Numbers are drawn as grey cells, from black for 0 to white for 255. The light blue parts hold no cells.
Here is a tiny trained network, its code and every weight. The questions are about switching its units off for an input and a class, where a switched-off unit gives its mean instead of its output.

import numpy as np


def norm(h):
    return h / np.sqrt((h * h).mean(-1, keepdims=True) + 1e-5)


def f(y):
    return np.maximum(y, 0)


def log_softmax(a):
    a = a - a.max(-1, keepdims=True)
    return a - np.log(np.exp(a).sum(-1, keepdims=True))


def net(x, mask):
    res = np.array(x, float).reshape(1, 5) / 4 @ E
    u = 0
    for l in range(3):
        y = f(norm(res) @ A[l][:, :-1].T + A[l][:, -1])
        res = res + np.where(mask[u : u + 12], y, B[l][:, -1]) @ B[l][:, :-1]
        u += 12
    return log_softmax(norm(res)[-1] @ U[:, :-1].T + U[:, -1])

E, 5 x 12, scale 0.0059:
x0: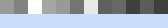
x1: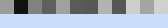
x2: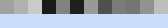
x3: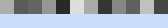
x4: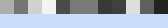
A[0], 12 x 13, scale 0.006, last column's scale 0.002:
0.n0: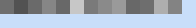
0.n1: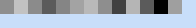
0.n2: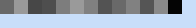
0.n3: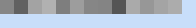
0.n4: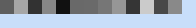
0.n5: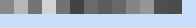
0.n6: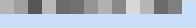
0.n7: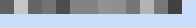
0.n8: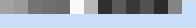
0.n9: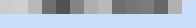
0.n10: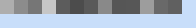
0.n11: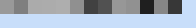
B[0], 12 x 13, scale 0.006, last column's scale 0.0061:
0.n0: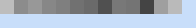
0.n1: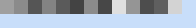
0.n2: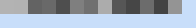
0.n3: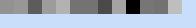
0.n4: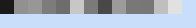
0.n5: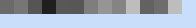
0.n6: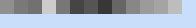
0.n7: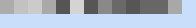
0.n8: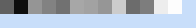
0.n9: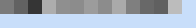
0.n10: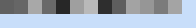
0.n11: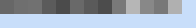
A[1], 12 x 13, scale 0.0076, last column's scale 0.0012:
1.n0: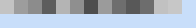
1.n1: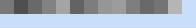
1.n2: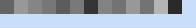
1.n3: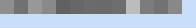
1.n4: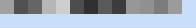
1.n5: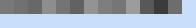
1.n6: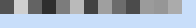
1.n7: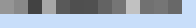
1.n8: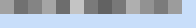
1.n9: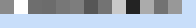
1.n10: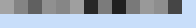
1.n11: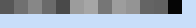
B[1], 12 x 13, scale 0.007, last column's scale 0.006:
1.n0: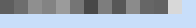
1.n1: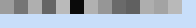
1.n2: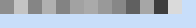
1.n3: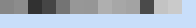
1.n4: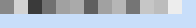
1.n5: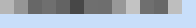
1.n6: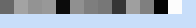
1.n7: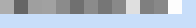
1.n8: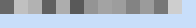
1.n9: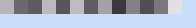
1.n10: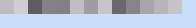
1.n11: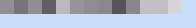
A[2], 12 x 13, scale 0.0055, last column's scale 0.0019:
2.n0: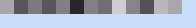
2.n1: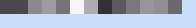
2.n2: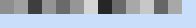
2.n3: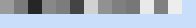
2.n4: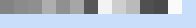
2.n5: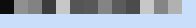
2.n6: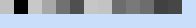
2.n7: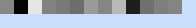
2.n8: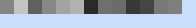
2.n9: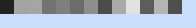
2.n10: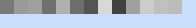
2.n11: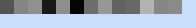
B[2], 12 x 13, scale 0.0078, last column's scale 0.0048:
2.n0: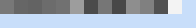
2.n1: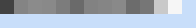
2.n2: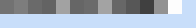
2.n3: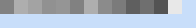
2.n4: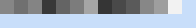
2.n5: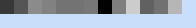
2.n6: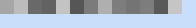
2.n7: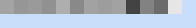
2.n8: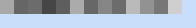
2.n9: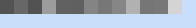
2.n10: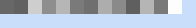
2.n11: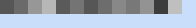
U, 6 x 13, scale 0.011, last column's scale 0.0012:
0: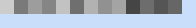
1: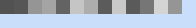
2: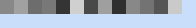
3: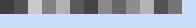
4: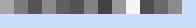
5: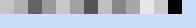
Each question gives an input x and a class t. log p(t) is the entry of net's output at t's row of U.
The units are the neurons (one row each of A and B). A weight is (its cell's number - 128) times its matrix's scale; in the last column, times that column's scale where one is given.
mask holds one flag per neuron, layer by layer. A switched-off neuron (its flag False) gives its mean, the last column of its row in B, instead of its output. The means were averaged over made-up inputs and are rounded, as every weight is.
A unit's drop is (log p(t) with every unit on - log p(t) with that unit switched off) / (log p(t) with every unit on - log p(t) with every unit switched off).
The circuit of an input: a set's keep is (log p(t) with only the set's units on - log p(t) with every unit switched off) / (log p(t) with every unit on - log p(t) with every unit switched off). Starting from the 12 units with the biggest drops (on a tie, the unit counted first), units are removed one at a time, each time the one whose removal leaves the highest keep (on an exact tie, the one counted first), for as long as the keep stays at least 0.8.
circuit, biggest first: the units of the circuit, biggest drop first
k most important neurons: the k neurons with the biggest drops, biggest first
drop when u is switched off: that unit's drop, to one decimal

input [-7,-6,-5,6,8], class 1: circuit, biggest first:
0.n8; 1.n6
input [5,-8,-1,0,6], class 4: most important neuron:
0.n1
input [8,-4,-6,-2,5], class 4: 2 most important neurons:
0.n1; 1.n5
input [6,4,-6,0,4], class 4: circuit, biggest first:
1.n5; 0.n1
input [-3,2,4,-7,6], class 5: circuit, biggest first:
1.n4; 1.n6
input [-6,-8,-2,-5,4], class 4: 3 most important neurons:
1.n7; 0.n1; 0.n5
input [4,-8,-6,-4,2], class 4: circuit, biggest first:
0.n1; 1.n5
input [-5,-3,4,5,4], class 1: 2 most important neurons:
0.n4; 0.n8
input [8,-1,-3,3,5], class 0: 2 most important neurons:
0.n8; 2.n6
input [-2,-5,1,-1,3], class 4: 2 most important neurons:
0.n1; 0.n5
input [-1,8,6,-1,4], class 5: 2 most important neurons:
1.n4; 0.n8
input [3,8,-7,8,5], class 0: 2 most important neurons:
0.n4; 0.n3
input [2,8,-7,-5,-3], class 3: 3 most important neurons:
1.n1; 2.n5; 2.n10
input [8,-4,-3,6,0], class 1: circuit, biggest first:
0.n8
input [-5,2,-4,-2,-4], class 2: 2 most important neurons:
1.n6; 0.n8
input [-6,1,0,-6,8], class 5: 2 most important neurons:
1.n4; 1.n10
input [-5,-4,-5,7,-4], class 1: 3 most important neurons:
0.n8; 0.n4; 2.n1
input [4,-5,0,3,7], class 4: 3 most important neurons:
0.n1; 0.n5; 1.n5
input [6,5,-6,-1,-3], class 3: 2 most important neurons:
0.n8; 2.n5
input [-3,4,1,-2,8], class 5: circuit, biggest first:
1.n4
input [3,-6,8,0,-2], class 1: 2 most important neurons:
1.n1; 1.n7
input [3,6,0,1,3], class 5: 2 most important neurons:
1.n4; 0.n8
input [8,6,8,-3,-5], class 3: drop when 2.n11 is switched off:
0.1
